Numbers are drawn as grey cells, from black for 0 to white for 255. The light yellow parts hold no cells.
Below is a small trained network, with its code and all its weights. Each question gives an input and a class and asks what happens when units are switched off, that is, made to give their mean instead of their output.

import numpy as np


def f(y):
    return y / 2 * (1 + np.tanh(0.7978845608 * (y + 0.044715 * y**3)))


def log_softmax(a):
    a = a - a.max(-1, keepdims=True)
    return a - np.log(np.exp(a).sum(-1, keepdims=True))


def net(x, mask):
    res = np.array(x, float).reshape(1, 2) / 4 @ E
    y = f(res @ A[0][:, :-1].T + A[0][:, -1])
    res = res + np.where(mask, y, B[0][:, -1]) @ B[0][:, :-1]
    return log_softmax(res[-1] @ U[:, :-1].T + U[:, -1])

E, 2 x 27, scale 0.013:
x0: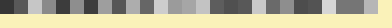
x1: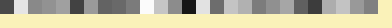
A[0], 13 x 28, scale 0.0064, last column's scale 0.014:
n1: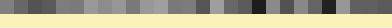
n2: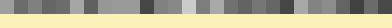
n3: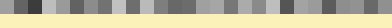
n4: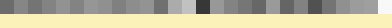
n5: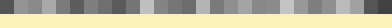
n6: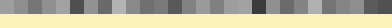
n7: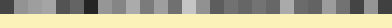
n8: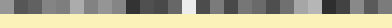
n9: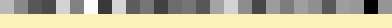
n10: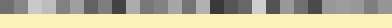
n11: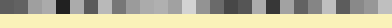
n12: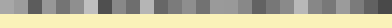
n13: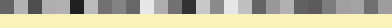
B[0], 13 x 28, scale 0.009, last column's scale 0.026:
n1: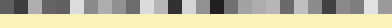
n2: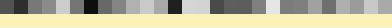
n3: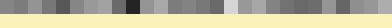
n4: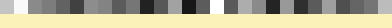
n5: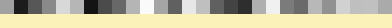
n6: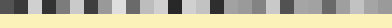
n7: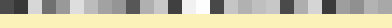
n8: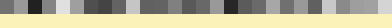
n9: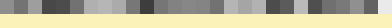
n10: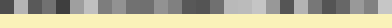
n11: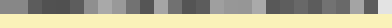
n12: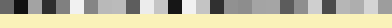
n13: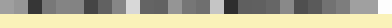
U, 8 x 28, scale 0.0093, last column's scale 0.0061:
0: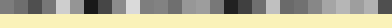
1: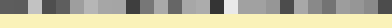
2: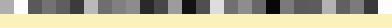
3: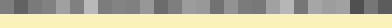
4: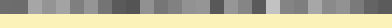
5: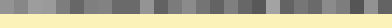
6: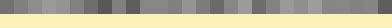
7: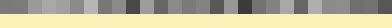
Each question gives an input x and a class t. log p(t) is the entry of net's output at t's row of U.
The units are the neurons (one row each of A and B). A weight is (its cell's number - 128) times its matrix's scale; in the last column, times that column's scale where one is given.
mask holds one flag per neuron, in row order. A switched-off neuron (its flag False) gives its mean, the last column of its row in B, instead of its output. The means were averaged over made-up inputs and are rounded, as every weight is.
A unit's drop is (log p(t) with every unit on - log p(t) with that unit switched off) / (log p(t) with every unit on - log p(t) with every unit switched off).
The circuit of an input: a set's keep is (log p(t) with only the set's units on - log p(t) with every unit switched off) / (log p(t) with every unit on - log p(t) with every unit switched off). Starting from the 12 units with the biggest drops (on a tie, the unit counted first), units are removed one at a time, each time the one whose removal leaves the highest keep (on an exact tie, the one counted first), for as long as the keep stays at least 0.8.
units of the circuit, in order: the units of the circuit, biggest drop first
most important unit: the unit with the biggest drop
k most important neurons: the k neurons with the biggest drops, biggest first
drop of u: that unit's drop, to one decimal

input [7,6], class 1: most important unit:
n10
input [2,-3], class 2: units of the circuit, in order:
n5, n12
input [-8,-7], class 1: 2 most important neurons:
n9, n13
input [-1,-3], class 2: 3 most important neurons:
n5, n12, n7
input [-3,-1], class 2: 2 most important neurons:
n7, n2
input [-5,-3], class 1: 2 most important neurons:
n13, n9
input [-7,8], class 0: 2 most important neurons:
n13, n5
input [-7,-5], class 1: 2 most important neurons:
n9, n13
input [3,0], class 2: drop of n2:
0.2
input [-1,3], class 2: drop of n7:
0.1
